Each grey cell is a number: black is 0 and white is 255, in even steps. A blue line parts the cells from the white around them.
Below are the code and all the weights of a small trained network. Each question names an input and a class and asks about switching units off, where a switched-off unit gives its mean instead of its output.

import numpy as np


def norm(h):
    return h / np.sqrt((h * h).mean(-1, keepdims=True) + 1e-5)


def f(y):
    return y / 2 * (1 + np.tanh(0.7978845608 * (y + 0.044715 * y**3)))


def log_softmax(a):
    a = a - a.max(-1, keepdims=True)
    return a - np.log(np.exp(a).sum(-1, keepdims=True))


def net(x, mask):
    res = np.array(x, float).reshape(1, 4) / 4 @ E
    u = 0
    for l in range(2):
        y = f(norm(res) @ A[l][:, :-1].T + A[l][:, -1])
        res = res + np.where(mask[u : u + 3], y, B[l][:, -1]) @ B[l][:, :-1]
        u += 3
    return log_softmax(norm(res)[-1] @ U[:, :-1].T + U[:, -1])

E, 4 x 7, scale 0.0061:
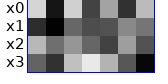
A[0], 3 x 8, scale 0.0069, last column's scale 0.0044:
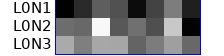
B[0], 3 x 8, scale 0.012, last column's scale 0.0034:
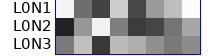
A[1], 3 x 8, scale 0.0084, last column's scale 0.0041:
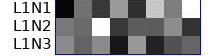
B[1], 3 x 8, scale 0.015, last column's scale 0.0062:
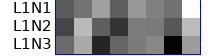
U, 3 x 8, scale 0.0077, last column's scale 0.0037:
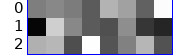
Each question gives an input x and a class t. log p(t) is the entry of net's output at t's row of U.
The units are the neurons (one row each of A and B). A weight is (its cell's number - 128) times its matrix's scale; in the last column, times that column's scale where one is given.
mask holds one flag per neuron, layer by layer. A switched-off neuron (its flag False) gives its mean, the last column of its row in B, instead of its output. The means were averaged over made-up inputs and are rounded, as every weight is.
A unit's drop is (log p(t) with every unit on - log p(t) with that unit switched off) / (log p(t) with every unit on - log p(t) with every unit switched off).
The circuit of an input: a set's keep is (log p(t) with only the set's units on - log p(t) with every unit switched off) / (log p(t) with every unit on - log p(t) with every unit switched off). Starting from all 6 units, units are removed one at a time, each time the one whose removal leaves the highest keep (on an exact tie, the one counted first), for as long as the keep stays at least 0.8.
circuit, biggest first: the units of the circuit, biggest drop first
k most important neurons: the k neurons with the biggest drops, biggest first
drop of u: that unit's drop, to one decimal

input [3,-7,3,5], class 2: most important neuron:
[L1N1]
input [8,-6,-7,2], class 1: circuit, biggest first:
[L0N2 L1N2]
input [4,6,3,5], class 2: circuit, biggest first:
[L0N1 L1N1]
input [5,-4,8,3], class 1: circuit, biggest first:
[L0N1 L1N2]
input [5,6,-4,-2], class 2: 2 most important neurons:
[L0N1 L1N1]
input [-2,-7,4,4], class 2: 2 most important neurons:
[L1N1 L1N2]
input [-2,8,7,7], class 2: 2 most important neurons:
[L0N1 L1N2]
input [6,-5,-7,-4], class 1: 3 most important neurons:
[L0N1 L0N2 L1N2]
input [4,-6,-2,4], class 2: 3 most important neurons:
[L0N3 L1N1 L1N2]
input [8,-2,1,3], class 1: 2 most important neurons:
[L0N2 L1N2]
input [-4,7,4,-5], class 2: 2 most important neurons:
[L0N1 L1N2]
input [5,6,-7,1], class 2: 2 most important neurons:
[L0N1 L1N1]
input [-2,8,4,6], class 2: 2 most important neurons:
[L0N1 L1N2]
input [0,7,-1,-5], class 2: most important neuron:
[L0N1]
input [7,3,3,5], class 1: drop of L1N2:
0.2
